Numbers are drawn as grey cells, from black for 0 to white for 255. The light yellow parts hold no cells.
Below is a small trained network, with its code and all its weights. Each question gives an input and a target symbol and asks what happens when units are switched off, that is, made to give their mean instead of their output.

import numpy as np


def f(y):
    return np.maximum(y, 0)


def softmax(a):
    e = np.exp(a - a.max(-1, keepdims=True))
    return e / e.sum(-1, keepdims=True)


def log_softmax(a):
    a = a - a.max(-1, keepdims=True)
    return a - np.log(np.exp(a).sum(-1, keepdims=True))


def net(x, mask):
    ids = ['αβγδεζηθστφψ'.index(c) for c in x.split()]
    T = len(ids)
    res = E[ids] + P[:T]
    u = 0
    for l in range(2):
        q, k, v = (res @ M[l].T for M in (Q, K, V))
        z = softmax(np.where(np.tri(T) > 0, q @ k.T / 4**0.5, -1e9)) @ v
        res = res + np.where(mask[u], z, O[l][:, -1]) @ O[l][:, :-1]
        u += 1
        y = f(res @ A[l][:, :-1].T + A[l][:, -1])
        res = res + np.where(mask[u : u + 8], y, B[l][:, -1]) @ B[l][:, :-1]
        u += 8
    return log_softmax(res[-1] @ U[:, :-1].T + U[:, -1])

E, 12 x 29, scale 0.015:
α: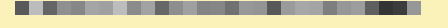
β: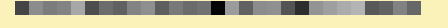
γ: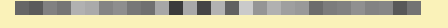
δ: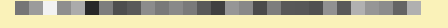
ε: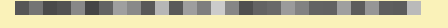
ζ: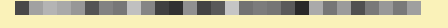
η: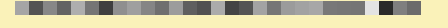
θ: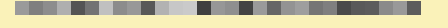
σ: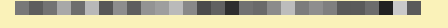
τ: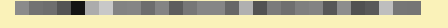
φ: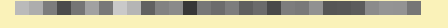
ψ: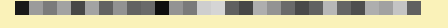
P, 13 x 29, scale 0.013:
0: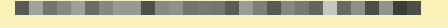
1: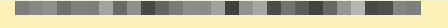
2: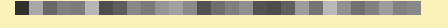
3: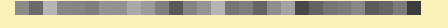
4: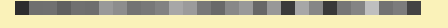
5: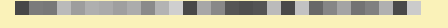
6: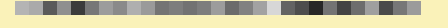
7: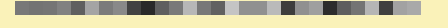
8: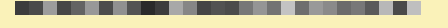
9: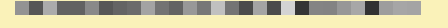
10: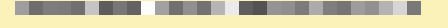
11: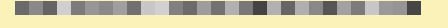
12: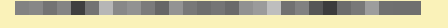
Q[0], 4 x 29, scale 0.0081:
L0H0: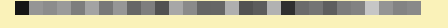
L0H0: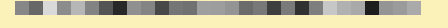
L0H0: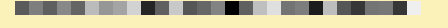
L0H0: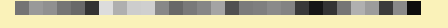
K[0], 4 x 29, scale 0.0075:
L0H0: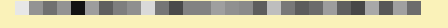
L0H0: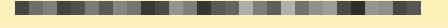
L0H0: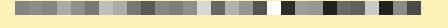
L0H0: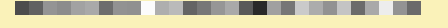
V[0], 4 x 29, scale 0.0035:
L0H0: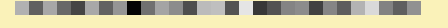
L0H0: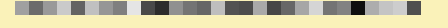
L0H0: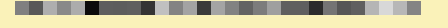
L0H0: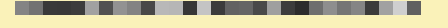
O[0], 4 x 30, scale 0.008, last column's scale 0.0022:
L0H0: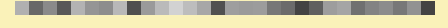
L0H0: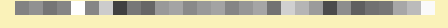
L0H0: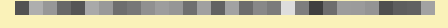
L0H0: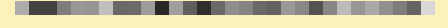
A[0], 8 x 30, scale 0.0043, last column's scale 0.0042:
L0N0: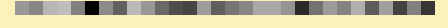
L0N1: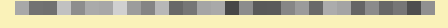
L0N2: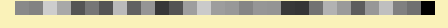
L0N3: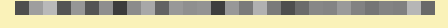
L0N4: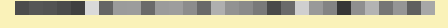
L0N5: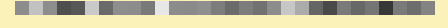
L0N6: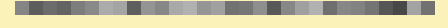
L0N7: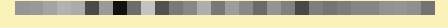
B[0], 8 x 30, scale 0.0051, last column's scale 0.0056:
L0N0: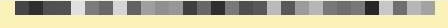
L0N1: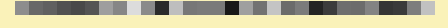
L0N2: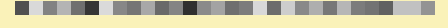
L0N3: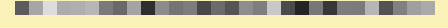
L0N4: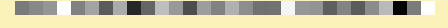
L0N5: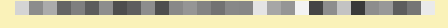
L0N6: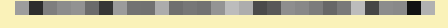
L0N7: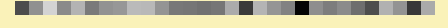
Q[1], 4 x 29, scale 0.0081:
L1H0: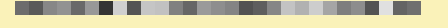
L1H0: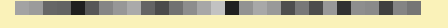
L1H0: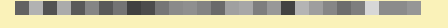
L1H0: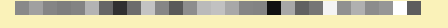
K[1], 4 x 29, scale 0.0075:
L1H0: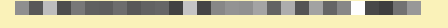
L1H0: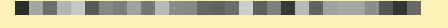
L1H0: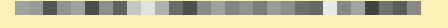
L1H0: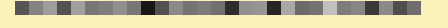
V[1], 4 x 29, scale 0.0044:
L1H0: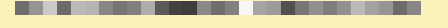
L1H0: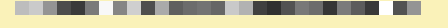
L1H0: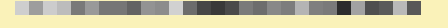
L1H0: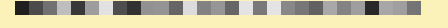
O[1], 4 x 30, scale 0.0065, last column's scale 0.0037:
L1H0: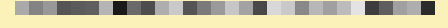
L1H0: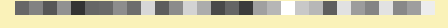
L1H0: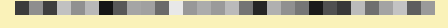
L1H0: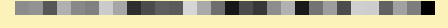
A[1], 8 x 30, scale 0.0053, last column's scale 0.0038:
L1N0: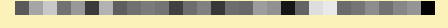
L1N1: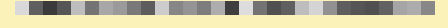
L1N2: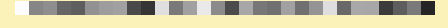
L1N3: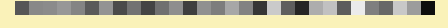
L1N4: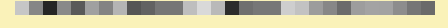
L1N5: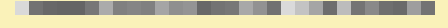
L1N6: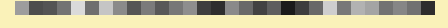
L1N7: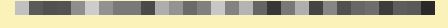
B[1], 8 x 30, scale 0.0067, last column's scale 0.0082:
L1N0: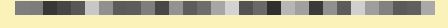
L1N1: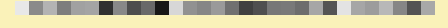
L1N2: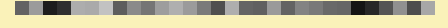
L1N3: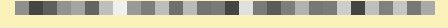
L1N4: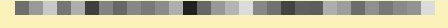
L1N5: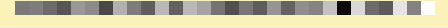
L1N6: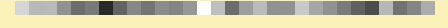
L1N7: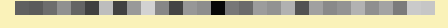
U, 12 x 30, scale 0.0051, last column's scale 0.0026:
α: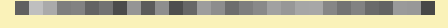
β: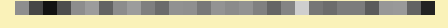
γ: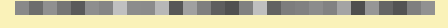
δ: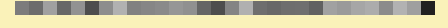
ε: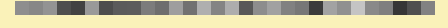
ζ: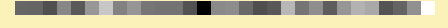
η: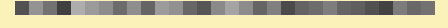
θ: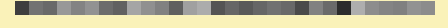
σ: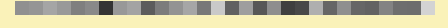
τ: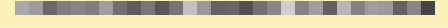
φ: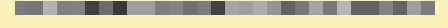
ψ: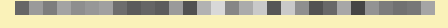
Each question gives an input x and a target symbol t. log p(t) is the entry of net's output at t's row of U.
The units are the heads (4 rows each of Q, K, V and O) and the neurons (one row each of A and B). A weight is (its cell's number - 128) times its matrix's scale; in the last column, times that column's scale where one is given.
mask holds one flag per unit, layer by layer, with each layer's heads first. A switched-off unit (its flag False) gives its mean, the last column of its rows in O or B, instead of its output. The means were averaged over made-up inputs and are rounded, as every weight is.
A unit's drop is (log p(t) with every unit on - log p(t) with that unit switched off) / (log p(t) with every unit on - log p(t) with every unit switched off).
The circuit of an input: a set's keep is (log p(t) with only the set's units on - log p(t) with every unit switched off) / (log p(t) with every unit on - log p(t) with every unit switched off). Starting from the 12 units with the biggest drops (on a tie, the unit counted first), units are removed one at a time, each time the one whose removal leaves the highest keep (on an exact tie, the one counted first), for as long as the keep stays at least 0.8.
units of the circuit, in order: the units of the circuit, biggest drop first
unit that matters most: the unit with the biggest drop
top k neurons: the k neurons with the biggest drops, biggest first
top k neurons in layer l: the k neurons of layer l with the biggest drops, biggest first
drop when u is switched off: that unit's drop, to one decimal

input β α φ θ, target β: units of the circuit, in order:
(L1H0; L0H0; L1N5)
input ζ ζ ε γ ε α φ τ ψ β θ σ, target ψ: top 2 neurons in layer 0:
(L0N1; L0N5)
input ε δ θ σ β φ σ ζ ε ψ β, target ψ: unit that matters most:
L1N6
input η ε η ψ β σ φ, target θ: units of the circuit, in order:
(L1H0; L1N7)
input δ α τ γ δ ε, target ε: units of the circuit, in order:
(L0H0; L1H0)
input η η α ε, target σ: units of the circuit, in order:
(L0H0; L1N1)
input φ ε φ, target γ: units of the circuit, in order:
(L1H0; L0H0)
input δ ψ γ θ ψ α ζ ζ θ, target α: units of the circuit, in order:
(L0H0; L1H0; L1N5)
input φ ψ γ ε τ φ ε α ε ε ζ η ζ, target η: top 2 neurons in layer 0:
(L0N4; L0N3)
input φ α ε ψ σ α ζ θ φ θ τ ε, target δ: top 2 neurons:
(L1N4; L0N1)
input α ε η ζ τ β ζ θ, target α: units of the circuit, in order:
(L0H0; L1H0; L1N5; L0N4)
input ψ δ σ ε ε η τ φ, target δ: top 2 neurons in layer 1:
(L1N4; L1N5)
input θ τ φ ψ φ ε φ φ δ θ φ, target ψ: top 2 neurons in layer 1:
(L1N4; L1N5)
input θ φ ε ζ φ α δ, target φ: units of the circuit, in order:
(L1H0; L0N7)
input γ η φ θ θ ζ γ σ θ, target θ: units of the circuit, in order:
(L1H0; L1N7)
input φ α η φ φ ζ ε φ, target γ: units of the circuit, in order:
(L1H0; L0N4)
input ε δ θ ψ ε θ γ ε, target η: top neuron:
(L1N2)
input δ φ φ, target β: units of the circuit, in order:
(L1H0; L0H0)
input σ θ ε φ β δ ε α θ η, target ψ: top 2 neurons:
(L1N4; L1N5)
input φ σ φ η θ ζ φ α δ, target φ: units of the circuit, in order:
(L1H0)
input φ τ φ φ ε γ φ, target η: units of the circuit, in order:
(L1H0; L1N2; L0H0)
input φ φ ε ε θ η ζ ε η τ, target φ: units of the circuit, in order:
(L1H0; L1N7)
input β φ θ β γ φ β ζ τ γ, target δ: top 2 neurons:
(L1N4; L1N5)
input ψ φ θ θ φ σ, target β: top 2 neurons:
(L0N1; L1N5)
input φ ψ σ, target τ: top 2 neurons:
(L1N1; L1N7)
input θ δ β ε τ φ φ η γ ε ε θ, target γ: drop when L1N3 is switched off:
0.0
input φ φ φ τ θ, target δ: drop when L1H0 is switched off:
0.8
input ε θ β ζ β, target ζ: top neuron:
(L1N0)
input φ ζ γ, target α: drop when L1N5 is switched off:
0.2
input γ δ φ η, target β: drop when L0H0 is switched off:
0.2
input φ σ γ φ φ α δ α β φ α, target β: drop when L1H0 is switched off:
0.6
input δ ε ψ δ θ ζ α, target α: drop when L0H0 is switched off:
0.4
